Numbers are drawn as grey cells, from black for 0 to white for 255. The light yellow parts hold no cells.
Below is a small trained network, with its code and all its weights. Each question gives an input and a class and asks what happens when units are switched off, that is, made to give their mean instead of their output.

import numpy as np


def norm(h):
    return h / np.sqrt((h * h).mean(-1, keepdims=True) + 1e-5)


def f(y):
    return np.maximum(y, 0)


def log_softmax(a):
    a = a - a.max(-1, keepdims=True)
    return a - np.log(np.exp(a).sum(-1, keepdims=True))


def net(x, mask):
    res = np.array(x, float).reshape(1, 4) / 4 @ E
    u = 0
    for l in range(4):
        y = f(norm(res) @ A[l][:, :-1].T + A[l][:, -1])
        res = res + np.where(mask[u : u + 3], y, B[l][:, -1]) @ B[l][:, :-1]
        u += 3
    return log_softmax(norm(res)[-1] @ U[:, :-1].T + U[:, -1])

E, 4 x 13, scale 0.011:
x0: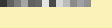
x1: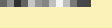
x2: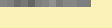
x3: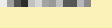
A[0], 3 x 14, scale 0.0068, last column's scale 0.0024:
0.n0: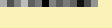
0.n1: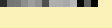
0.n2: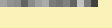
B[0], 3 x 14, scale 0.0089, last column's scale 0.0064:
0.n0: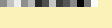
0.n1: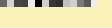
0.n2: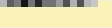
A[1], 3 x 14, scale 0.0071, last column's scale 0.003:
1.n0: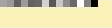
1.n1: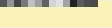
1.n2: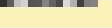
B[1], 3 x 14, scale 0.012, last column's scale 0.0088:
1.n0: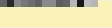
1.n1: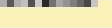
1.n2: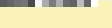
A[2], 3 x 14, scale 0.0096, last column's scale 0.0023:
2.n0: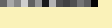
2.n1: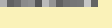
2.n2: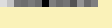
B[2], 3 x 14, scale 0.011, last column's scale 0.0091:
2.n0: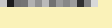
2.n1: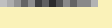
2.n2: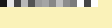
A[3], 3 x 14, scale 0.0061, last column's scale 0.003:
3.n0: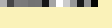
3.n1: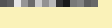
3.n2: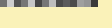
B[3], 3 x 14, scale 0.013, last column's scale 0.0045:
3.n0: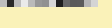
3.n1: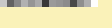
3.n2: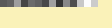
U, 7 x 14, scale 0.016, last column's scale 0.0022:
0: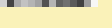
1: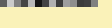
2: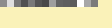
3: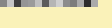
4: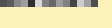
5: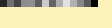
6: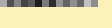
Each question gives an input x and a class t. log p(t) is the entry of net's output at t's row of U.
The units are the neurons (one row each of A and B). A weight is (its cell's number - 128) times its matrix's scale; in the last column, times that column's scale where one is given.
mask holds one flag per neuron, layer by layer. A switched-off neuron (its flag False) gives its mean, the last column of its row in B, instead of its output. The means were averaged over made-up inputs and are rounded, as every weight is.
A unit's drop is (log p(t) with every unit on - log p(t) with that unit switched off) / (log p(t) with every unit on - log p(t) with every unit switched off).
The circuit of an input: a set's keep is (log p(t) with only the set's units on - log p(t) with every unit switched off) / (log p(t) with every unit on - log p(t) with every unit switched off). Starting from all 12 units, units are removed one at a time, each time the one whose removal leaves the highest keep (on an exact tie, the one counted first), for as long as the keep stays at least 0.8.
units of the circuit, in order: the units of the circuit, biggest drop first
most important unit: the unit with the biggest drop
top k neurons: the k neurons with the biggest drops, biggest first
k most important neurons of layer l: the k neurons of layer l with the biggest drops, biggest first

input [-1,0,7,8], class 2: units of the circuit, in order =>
1.n2, 2.n0
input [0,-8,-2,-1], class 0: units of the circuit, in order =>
3.n1
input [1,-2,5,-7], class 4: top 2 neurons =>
1.n2, 3.n0
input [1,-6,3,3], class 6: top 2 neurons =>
0.n0, 2.n2
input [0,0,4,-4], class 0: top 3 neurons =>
0.n0, 2.n2, 1.n2
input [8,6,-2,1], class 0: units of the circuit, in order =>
2.n2, 3.n0
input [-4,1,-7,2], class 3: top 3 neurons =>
2.n2, 0.n1, 2.n0
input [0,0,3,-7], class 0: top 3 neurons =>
0.n0, 2.n2, 1.n2
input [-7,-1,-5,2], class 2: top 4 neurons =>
2.n2, 1.n2, 1.n1, 3.n2
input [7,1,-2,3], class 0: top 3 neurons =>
0.n1, 3.n0, 2.n2
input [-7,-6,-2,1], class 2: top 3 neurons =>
2.n2, 1.n2, 1.n1
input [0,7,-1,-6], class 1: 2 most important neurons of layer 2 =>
2.n2, 2.n0
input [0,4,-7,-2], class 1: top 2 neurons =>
0.n1, 2.n2
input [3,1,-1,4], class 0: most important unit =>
0.n1
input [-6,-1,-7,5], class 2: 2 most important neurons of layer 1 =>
1.n1, 1.n2
